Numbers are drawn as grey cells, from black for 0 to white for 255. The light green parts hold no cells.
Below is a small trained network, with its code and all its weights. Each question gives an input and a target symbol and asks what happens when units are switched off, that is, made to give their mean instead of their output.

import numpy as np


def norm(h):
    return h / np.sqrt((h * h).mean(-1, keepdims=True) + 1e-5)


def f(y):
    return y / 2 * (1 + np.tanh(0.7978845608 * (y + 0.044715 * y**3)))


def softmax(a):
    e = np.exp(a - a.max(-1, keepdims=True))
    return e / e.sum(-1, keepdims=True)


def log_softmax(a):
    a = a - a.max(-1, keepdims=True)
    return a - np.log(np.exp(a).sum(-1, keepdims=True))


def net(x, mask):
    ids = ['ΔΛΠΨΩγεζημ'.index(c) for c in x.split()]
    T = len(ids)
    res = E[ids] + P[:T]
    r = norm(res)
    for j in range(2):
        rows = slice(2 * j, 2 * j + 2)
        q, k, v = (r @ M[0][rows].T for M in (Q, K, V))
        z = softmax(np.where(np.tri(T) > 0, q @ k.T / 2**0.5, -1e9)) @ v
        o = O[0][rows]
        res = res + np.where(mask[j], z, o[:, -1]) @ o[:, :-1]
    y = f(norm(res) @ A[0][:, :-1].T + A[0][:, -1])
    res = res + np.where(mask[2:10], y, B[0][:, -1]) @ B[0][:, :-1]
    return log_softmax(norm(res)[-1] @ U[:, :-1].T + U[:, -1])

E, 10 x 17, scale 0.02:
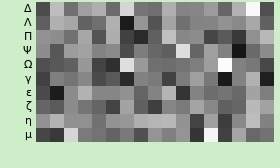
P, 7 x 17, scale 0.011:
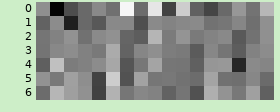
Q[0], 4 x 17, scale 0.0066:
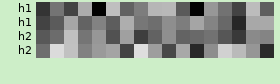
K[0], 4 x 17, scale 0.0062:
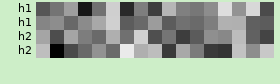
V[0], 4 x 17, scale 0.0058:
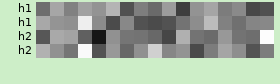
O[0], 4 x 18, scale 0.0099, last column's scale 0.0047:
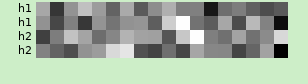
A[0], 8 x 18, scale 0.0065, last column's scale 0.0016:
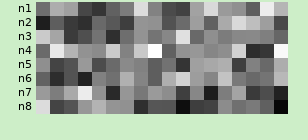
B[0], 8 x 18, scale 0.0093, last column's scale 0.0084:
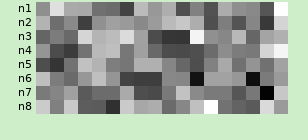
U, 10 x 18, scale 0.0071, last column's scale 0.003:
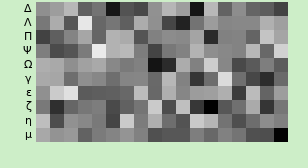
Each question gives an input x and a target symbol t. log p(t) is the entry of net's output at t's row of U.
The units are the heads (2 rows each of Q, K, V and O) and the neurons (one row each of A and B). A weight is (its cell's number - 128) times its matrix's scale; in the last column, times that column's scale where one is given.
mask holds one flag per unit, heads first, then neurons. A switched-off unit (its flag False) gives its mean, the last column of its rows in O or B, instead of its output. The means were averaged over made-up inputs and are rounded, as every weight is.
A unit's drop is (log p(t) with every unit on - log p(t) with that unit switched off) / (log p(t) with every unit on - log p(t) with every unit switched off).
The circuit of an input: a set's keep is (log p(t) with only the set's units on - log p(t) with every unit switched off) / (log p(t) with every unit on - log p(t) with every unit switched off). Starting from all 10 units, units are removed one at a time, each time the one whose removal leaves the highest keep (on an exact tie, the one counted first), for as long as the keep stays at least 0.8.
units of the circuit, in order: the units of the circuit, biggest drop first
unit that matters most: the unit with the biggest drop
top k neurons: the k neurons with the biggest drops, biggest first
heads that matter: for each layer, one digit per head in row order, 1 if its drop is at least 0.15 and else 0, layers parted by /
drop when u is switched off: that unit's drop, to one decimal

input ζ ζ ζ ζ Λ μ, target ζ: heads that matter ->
10
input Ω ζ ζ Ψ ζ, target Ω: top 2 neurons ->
[n6; n2]
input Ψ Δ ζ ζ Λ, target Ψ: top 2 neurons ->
[n1; n4]
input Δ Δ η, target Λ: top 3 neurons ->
[n3; n2; n7]
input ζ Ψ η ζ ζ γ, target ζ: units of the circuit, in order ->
[n1; h1]
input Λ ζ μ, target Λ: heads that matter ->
10
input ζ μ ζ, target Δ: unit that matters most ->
h1
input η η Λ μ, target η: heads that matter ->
11
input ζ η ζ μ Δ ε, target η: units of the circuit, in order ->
[n8; h2]
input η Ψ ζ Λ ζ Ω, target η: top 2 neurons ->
[n8; n1]
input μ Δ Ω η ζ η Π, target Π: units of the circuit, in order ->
[h2; h1]
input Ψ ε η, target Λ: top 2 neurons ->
[n2; n7]
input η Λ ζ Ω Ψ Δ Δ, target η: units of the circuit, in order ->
[h2; h1; n8]
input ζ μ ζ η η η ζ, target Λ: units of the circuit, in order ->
[h2; n2; n7]
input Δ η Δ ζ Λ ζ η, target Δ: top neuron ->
[n8]
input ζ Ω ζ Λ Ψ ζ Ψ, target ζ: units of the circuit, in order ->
[h1; h2]
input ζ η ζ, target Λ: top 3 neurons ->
[n7; n5; n2]
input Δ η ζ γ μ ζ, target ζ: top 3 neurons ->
[n3; n5; n8]
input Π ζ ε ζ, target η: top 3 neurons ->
[n8; n1; n4]
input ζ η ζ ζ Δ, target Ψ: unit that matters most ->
n1
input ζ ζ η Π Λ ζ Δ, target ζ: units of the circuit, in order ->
[h1; h2; n1]
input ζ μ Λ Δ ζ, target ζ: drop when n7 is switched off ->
0.1
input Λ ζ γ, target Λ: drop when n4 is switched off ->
0.3
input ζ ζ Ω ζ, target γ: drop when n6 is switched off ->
0.6
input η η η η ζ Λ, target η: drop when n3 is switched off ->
0.0
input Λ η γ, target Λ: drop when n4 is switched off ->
0.1
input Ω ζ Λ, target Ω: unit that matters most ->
h1
